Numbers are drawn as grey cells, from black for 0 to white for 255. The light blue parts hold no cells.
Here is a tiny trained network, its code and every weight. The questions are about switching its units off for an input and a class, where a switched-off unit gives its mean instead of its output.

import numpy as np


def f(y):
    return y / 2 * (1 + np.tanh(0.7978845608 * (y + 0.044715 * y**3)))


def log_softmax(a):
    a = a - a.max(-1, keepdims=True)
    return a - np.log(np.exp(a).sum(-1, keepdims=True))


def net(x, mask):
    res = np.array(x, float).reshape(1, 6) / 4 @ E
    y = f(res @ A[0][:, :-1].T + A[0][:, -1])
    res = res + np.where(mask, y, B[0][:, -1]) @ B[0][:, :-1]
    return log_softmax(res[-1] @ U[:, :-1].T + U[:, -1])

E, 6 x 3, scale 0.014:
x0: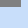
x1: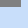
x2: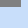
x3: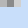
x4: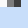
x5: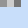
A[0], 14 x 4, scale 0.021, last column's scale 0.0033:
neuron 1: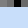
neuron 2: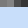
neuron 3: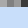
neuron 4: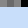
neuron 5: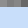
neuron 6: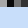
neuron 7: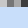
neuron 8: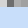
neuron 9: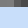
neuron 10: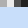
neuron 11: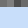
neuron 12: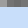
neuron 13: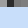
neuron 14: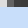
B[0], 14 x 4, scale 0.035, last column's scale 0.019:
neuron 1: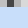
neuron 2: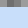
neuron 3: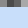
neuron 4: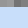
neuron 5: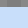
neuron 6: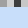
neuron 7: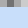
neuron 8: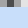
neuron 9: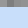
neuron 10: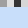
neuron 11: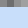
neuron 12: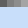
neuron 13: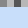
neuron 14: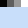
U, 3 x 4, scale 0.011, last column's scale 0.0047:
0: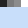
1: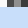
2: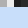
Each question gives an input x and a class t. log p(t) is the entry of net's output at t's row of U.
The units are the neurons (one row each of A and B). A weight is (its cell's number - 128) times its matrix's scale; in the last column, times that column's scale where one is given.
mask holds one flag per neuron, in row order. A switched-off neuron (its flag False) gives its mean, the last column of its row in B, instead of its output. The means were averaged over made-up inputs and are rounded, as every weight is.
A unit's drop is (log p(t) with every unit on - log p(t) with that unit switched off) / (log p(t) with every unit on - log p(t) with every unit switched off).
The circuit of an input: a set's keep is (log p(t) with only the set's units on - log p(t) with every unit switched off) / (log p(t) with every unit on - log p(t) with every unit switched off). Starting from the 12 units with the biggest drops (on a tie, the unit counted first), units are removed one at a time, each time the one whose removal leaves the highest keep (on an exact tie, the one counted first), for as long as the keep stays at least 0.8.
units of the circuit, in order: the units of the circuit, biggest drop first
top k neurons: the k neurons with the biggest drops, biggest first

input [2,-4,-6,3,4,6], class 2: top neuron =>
(neuron 10)
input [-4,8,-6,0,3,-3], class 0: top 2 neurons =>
(neuron 10; neuron 14)
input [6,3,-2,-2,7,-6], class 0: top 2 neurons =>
(neuron 14; neuron 10)
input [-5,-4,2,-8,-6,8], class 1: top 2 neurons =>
(neuron 14; neuron 6)
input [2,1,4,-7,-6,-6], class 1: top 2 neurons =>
(neuron 14; neuron 10)
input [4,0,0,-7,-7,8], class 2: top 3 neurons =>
(neuron 14; neuron 8; neuron 1)
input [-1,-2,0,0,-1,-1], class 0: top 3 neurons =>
(neuron 10; neuron 6; neuron 1)
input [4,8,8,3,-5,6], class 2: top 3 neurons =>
(neuron 14; neuron 1; neuron 8)
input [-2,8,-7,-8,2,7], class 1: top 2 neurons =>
(neuron 1; neuron 6)
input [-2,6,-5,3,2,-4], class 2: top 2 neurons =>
(neuron 1; neuron 6)
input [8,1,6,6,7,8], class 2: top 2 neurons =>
(neuron 10; neuron 1)
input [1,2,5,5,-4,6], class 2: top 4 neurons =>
(neuron 14; neuron 1; neuron 8; neuron 7)
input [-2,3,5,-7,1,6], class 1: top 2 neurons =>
(neuron 1; neuron 6)
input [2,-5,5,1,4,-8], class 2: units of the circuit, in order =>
(neuron 6)
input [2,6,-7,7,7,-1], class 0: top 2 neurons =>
(neuron 14; neuron 1)
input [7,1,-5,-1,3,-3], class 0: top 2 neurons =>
(neuron 10; neuron 14)
